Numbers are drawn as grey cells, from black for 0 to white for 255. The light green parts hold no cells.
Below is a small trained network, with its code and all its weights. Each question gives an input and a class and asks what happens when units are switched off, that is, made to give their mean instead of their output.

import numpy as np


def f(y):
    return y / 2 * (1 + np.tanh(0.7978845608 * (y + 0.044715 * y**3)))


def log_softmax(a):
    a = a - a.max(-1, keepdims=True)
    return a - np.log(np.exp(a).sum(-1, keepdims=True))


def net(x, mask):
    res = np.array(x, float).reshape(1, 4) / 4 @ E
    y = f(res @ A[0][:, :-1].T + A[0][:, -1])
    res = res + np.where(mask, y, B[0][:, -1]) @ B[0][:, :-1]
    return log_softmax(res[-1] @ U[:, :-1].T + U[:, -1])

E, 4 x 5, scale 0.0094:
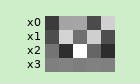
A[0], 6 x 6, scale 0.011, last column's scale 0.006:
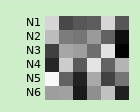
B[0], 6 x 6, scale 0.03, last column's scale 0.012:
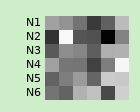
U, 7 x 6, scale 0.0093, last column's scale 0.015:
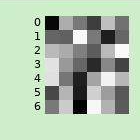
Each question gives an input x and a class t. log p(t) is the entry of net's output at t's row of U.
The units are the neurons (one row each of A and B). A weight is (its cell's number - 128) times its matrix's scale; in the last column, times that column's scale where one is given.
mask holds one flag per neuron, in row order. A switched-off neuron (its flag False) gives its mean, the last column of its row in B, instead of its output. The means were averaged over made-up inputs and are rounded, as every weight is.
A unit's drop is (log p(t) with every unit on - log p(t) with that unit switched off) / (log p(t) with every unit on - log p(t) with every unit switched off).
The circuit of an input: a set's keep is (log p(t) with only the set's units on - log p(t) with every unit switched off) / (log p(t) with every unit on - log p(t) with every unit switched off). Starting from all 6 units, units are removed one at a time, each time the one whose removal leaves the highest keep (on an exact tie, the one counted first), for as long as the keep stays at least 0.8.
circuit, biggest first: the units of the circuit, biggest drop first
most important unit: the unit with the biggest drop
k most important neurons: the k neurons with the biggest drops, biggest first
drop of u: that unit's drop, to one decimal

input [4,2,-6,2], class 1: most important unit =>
N6
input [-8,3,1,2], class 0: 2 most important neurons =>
[N5; N2]
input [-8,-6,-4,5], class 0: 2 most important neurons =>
[N5; N2]
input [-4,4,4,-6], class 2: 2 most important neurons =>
[N6; N3]
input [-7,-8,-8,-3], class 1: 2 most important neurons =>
[N6; N4]
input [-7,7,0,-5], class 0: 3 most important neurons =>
[N5; N2; N1]
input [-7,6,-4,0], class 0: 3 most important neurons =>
[N5; N2; N1]
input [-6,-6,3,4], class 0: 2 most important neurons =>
[N5; N4]
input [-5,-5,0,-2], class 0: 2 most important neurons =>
[N5; N4]
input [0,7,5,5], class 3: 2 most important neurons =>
[N6; N4]
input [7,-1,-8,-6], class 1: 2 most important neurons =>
[N6; N5]
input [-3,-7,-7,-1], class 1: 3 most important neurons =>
[N6; N4; N3]
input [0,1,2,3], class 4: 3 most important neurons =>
[N6; N1; N2]
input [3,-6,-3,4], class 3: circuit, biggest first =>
[N1]
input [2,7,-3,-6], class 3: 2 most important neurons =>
[N4; N5]
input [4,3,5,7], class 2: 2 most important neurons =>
[N6; N2]
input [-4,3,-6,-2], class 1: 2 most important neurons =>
[N6; N3]
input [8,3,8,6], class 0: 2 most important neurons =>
[N6; N3]
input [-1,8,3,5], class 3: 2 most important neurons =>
[N4; N6]
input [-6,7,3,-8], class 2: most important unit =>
N4
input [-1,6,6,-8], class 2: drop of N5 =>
-0.4
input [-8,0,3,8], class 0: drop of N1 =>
0.0
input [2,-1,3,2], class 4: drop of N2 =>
0.2
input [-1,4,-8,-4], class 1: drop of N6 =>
1.7
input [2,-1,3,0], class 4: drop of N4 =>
0.1
